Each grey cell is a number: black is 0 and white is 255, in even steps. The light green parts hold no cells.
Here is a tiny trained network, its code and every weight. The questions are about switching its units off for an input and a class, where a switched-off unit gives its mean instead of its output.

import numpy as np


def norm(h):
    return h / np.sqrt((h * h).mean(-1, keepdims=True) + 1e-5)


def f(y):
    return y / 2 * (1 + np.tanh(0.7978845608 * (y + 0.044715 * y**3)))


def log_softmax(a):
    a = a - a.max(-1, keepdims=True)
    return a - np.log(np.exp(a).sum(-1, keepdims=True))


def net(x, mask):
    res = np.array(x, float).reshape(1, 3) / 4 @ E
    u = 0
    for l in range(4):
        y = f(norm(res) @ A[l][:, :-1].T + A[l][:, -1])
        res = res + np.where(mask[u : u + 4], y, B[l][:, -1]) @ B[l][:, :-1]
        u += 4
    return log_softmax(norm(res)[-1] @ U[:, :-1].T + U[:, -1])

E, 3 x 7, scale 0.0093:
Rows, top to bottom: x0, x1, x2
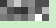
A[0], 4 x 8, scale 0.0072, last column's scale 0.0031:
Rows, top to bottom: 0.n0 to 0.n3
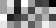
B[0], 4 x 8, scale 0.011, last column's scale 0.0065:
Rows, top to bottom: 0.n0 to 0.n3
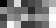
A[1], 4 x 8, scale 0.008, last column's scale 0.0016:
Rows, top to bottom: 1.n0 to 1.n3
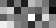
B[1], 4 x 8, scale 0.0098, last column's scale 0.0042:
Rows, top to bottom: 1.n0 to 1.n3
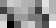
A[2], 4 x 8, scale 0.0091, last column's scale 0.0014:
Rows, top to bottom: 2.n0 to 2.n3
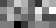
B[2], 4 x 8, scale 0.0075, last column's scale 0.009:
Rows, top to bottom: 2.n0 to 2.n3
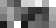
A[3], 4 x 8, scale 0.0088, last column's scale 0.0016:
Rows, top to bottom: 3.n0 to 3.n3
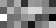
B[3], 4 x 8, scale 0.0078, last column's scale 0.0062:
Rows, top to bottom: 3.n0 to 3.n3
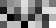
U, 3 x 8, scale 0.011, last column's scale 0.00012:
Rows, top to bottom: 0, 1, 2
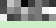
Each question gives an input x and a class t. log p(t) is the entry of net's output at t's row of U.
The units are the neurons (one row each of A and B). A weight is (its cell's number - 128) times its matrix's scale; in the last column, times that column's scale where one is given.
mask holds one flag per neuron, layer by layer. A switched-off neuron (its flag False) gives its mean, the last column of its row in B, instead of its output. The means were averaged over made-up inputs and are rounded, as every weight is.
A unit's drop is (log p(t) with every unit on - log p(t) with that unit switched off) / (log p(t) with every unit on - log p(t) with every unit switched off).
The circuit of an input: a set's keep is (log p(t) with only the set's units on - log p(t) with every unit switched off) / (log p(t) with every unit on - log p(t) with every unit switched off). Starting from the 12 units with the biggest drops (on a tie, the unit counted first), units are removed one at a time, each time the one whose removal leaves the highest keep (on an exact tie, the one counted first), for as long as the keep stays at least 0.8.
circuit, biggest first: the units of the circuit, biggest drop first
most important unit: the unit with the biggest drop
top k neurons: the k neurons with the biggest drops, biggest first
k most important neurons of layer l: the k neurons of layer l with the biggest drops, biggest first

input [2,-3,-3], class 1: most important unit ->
2.n0
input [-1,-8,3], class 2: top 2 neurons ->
[0.n2 1.n3]
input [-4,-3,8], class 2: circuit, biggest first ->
[1.n3 0.n2]
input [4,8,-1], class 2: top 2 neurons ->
[1.n2 0.n3]
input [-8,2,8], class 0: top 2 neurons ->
[2.n3 0.n2]
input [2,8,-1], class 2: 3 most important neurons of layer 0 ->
[0.n3 0.n1 0.n0]
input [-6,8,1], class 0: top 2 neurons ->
[2.n3 1.n0]
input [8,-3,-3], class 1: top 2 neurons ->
[0.n3 2.n0]
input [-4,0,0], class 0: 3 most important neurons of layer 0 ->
[0.n3 0.n2 0.n1]
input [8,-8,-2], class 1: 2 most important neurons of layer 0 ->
[0.n3 0.n1]
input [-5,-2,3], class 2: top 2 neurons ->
[1.n3 0.n0]
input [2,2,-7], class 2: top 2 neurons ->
[1.n2 0.n2]
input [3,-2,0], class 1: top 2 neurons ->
[0.n1 0.n3]
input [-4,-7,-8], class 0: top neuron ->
[0.n0]
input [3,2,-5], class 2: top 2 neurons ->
[1.n2 0.n2]
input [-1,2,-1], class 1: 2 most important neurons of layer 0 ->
[0.n0 0.n2]
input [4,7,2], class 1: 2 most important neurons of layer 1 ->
[1.n0 1.n3]
